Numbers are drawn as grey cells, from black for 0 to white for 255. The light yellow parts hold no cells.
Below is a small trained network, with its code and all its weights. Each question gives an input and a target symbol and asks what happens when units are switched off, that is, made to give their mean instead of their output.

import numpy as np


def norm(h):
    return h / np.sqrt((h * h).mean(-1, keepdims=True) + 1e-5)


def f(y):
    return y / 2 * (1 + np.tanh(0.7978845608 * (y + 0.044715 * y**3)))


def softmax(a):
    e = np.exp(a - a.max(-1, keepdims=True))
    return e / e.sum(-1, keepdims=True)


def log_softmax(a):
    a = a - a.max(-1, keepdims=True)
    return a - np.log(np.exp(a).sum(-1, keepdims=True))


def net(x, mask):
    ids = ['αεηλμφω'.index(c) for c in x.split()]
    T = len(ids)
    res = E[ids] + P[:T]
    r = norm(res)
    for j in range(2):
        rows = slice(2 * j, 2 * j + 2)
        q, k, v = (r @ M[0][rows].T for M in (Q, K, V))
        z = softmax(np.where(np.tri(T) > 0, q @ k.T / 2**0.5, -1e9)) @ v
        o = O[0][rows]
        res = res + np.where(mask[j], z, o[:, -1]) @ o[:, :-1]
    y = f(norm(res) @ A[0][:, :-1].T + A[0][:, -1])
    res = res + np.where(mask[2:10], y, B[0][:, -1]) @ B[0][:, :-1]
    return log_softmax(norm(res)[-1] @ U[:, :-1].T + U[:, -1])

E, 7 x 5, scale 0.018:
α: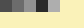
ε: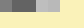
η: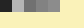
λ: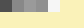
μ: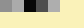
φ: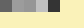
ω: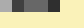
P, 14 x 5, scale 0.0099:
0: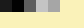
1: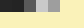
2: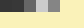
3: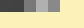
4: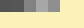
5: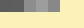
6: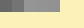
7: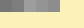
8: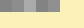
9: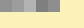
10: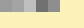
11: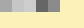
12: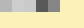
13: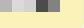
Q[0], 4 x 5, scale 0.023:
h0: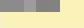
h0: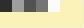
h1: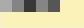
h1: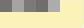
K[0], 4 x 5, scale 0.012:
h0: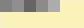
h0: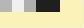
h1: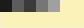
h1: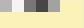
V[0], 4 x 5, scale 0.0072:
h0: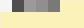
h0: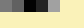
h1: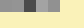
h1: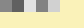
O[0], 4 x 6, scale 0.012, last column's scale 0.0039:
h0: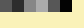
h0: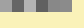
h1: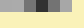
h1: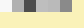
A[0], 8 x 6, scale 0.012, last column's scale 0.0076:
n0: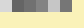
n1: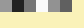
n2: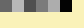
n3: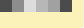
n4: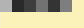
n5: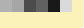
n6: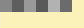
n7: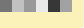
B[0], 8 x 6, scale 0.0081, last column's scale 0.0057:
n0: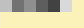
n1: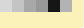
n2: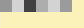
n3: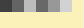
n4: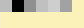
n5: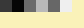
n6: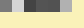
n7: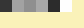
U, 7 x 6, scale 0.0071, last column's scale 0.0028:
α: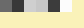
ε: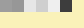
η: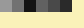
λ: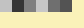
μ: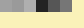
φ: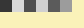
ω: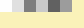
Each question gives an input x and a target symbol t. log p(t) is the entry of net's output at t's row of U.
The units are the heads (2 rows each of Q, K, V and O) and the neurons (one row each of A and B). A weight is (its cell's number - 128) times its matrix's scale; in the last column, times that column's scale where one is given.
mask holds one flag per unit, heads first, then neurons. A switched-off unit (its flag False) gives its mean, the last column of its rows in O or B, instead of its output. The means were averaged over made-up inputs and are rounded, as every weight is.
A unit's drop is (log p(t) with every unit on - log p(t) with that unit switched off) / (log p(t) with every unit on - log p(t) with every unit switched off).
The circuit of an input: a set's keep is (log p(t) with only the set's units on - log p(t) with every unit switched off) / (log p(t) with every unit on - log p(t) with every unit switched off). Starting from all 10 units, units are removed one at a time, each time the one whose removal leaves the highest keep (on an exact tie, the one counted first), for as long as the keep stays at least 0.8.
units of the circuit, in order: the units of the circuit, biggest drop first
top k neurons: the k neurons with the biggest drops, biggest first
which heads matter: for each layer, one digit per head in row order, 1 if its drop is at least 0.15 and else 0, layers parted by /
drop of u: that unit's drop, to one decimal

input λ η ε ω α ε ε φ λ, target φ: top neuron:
[n4]
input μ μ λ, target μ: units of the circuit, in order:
[h0, n6, h1]
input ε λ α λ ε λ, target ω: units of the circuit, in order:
[h1, n0]
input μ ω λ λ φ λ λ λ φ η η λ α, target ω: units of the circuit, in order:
[h1, n3]
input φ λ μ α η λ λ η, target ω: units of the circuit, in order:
[h0, h1]
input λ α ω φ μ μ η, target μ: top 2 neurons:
[n7, n5]
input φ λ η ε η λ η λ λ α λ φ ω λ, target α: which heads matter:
11
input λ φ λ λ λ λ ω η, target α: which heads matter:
10
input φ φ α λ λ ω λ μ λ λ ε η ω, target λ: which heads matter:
00
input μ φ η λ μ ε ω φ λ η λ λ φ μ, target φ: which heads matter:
10
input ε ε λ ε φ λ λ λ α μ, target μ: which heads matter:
11
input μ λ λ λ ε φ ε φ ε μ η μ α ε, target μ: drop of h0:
0.2
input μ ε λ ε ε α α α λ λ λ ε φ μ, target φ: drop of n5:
0.2
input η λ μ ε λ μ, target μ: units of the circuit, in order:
[h0]
